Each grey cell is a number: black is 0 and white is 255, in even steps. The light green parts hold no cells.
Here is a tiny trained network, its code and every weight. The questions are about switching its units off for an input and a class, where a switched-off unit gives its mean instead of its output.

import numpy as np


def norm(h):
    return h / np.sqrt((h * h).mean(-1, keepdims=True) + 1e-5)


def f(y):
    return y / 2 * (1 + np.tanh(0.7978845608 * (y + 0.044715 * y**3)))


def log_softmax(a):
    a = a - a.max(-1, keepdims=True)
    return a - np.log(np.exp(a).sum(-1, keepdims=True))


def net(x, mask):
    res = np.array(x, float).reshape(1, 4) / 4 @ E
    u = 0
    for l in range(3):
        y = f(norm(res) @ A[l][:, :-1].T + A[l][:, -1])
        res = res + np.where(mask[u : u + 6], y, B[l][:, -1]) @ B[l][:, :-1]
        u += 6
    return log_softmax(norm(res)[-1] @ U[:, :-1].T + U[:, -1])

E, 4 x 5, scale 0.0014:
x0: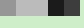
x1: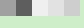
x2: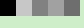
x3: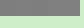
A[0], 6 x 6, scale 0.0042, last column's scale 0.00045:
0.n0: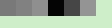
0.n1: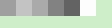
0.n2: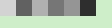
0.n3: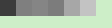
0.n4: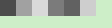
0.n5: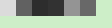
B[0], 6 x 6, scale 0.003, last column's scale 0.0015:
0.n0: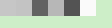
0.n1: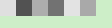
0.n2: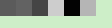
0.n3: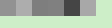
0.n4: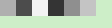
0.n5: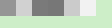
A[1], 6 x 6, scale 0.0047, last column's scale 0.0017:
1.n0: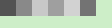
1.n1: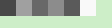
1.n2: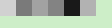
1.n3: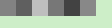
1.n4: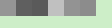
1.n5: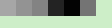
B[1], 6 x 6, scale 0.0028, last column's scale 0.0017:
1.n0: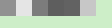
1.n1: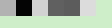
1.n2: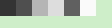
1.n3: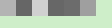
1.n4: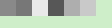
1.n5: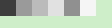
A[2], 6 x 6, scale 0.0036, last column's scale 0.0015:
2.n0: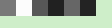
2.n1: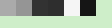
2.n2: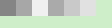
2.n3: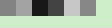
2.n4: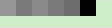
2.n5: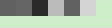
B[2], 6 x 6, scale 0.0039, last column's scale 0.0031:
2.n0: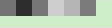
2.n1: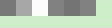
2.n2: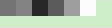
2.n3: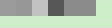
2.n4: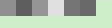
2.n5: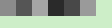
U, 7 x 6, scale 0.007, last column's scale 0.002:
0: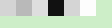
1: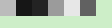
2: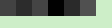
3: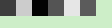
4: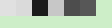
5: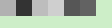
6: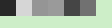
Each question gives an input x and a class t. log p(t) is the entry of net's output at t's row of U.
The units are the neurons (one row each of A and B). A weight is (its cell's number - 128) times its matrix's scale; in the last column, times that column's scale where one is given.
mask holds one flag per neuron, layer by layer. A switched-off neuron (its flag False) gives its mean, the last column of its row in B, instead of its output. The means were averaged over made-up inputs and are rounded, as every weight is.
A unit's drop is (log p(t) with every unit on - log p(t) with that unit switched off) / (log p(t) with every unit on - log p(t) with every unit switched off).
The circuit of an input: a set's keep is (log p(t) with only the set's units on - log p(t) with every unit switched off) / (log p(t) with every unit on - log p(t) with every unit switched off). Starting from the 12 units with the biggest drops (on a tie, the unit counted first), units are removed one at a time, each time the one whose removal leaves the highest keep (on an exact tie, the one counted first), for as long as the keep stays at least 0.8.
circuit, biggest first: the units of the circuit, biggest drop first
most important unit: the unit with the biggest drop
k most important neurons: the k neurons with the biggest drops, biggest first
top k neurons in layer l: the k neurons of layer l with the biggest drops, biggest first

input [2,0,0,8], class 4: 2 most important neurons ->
(0.n0; 0.n1)
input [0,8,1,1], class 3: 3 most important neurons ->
(2.n2; 1.n1; 1.n0)
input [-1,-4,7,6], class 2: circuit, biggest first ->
(1.n1)
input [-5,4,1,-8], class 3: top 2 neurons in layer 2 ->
(2.n2; 2.n0)
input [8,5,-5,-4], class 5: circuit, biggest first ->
(0.n2; 1.n2)
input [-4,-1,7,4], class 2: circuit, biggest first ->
(1.n1; 1.n5)
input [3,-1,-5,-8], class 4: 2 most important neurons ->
(0.n5; 0.n2)
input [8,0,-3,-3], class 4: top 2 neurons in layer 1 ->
(1.n1; 1.n4)
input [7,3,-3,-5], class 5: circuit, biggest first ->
(0.n2; 1.n2)
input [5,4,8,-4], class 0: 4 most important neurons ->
(0.n4; 0.n1; 0.n2; 1.n3)
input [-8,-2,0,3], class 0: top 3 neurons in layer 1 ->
(1.n2; 1.n5; 1.n4)
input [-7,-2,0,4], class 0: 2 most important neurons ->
(1.n2; 0.n2)
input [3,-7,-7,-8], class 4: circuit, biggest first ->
(0.n0; 1.n5)
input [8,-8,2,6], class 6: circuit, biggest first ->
(1.n5)
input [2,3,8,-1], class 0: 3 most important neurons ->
(0.n4; 1.n3; 0.n2)
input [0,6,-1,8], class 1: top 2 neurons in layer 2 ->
(2.n2; 2.n1)
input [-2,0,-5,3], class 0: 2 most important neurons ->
(0.n5; 1.n5)
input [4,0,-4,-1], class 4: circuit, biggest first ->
(0.n0; 0.n2)
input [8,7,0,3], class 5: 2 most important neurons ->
(0.n2; 0.n5)
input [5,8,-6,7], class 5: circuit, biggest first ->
(0.n2)
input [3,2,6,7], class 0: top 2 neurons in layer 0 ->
(0.n4; 0.n2)
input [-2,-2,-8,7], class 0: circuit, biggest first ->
(0.n5; 2.n1)
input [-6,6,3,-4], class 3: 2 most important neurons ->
(1.n0; 2.n2)
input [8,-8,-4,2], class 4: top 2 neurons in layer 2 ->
(2.n0; 2.n1)
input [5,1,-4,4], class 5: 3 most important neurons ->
(0.n2; 1.n2; 1.n0)
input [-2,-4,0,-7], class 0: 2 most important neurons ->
(0.n2; 0.n5)
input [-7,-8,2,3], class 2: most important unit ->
0.n1
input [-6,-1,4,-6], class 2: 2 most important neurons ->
(0.n5; 0.n1)
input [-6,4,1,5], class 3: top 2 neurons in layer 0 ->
(0.n0; 0.n2)
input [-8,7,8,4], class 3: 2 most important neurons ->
(1.n0; 2.n2)
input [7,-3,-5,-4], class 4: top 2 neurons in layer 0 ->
(0.n0; 0.n5)
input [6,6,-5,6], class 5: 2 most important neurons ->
(0.n2; 1.n2)
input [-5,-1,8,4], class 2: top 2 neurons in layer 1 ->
(1.n1; 1.n5)
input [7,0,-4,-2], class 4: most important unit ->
0.n5
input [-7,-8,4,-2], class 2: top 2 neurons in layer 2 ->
(2.n5; 2.n2)
